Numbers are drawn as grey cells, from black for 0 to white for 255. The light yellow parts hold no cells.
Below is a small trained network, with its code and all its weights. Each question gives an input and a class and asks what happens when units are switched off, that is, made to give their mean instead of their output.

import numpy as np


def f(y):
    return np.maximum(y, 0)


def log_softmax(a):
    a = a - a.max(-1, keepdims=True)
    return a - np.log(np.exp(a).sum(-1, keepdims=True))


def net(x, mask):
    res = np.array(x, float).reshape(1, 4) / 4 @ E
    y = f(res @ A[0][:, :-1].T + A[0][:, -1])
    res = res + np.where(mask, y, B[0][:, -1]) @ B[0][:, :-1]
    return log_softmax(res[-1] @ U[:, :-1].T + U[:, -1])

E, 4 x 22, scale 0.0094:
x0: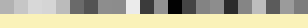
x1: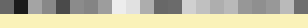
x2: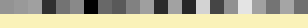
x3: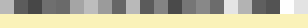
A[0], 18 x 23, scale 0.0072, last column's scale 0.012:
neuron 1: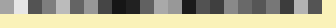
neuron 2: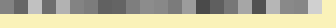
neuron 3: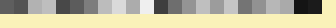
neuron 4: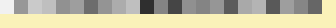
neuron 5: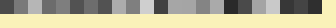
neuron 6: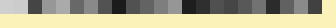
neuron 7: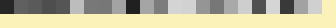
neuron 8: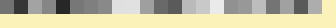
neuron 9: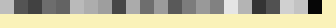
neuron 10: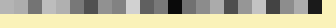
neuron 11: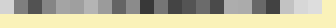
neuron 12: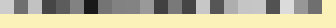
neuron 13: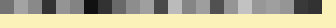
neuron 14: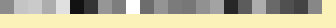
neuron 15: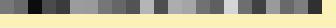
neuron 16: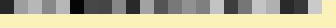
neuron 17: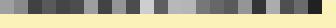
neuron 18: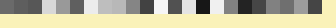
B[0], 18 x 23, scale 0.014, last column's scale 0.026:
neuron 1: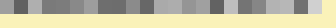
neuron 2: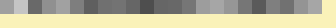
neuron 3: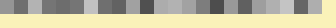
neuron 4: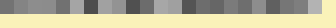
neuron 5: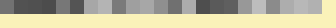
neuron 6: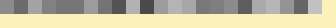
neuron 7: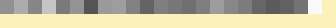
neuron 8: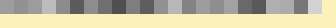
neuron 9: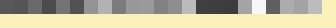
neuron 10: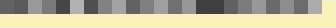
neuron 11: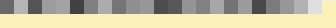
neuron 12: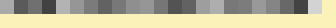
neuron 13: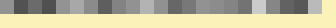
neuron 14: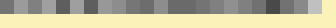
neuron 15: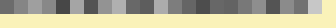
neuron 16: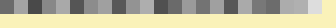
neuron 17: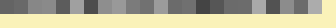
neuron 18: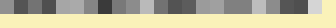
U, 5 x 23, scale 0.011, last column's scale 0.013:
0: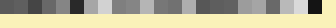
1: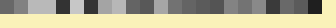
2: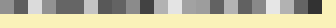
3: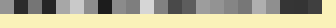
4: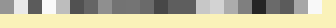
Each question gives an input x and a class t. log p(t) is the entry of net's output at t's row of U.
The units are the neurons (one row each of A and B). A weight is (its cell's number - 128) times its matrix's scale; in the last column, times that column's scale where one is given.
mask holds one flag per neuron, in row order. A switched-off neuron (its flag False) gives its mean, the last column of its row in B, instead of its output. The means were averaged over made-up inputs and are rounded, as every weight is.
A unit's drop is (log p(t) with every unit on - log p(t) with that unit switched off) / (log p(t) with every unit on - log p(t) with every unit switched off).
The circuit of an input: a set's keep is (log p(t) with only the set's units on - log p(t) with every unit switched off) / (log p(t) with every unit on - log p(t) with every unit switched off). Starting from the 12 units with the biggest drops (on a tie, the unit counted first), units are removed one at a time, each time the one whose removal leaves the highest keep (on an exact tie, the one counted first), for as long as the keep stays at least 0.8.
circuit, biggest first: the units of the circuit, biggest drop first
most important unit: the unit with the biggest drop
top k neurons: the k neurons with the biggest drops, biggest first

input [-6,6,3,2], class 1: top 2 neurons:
[neuron 7; neuron 15]
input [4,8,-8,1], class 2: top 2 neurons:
[neuron 8; neuron 3]
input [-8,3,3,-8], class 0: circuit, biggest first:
[neuron 5]
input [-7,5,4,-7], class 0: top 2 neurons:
[neuron 5; neuron 16]
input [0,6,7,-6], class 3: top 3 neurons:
[neuron 13; neuron 12; neuron 11]
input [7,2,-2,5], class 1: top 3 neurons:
[neuron 10; neuron 4; neuron 16]
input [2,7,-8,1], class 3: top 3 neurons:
[neuron 18; neuron 1; neuron 6]
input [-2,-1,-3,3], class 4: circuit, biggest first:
[neuron 5; neuron 10]
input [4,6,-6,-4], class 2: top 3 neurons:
[neuron 8; neuron 3; neuron 12]
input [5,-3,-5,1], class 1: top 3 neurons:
[neuron 12; neuron 14; neuron 4]
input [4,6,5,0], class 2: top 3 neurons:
[neuron 8; neuron 3; neuron 18]
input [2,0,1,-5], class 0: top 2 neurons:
[neuron 7; neuron 5]
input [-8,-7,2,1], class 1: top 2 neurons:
[neuron 15; neuron 7]
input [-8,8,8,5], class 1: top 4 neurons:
[neuron 15; neuron 7; neuron 18; neuron 1]
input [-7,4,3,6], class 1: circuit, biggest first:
[neuron 15]
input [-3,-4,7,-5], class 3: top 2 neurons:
[neuron 13; neuron 11]
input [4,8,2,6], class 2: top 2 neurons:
[neuron 8; neuron 3]
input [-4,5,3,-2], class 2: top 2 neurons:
[neuron 3; neuron 8]
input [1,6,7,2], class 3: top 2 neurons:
[neuron 12; neuron 13]
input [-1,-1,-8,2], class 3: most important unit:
neuron 18
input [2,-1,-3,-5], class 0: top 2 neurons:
[neuron 7; neuron 5]
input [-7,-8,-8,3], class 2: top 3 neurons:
[neuron 1; neuron 6; neuron 12]
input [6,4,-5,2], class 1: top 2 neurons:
[neuron 10; neuron 4]
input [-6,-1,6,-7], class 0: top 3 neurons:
[neuron 16; neuron 5; neuron 18]
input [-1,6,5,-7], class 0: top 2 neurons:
[neuron 16; neuron 5]
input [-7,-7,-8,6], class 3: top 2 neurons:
[neuron 18; neuron 8]
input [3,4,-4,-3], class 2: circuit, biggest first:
[neuron 8]
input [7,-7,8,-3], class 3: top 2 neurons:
[neuron 12; neuron 13]
